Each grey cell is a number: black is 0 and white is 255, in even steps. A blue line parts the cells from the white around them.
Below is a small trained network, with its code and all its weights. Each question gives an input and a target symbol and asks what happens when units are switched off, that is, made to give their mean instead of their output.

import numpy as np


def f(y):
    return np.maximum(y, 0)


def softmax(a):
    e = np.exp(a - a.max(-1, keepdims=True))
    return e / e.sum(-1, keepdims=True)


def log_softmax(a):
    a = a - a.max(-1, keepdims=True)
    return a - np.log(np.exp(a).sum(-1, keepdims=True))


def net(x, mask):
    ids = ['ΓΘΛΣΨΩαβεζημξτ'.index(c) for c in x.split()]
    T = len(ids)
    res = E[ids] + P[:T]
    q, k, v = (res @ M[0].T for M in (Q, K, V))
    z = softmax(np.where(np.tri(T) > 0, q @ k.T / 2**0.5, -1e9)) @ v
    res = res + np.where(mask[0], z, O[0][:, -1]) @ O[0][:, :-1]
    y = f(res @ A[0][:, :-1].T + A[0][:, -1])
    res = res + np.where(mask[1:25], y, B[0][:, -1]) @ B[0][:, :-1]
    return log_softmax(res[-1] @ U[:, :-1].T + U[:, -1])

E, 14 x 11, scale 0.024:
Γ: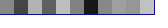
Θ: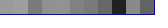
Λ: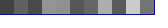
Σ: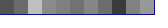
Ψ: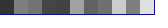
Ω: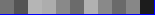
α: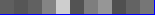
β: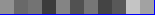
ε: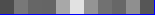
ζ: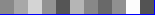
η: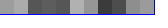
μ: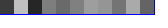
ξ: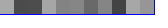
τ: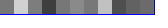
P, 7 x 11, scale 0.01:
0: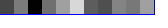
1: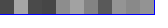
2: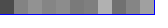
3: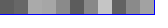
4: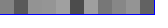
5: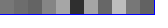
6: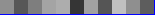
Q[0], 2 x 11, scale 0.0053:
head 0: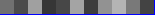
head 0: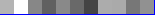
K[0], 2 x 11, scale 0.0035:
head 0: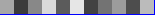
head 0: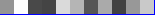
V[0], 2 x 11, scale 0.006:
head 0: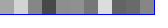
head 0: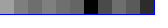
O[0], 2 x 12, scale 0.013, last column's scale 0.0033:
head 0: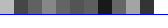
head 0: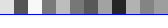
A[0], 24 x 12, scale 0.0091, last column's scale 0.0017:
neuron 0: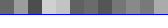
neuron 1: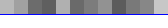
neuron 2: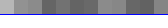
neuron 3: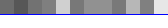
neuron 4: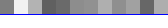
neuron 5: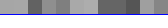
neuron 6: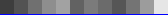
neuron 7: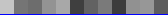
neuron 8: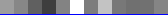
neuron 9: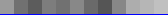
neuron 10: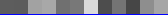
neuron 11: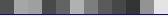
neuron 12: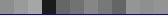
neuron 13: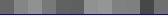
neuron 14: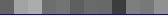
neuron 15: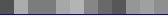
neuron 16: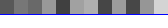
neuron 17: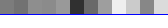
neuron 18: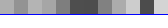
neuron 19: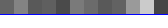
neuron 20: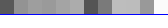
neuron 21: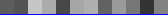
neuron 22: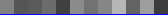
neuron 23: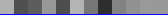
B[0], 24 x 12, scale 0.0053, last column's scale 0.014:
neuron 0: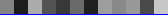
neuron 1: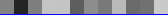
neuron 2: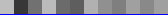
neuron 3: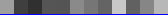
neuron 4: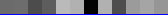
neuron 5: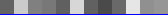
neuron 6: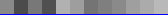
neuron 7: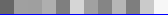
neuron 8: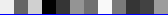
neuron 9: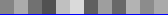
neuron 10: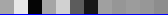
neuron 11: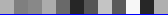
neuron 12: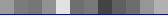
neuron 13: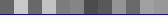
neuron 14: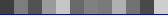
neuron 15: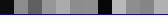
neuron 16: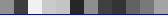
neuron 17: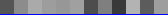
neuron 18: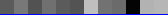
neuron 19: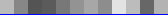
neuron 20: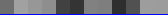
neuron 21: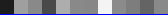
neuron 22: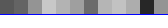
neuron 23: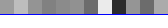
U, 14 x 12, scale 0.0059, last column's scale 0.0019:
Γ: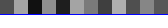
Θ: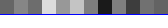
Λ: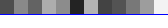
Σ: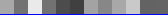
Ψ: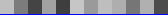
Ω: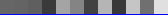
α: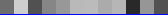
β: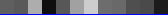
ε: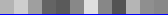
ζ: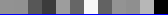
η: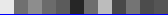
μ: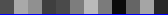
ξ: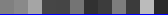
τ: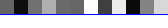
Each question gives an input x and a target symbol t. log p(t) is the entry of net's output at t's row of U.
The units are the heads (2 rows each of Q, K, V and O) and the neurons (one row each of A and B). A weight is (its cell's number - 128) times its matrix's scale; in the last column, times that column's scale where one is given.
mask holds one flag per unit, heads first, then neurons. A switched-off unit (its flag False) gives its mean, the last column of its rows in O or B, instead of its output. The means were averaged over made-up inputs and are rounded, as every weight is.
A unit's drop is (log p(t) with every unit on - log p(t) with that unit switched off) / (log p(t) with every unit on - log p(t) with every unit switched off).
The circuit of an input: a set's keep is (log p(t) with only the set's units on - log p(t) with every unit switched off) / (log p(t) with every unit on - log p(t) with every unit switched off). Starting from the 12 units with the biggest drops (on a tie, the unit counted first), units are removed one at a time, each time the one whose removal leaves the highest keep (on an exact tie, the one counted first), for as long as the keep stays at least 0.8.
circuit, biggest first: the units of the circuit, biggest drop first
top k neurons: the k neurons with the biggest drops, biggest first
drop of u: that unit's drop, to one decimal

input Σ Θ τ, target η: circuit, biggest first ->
[neuron 11; neuron 8]
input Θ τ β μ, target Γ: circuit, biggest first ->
[neuron 13; head 0]
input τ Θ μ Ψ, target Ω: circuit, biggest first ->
[neuron 9; neuron 7]
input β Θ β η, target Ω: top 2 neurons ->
[neuron 11; neuron 7]
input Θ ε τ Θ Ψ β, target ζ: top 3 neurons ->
[neuron 19; neuron 11; neuron 0]
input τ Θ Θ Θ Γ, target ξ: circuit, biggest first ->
[neuron 18; neuron 20; neuron 14]
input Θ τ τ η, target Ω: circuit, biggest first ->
[neuron 23; head 0]
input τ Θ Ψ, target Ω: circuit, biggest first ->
[neuron 7; neuron 11]
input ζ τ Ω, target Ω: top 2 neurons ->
[neuron 7; neuron 21]
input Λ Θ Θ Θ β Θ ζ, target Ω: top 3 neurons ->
[neuron 4; neuron 21; neuron 17]
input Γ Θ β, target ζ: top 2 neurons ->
[neuron 0; neuron 19]
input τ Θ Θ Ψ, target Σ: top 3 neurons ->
[neuron 16; neuron 19; neuron 22]
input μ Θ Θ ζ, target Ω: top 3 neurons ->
[neuron 4; neuron 21; neuron 7]
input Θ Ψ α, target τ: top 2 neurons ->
[neuron 3; neuron 23]
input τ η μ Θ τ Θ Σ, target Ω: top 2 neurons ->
[neuron 10; neuron 21]
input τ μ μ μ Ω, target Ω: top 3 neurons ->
[neuron 7; neuron 21; neuron 4]
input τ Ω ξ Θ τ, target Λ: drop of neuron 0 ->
0.1
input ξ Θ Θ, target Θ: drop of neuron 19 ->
0.1
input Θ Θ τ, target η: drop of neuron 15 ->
0.2
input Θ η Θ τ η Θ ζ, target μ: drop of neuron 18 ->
0.4
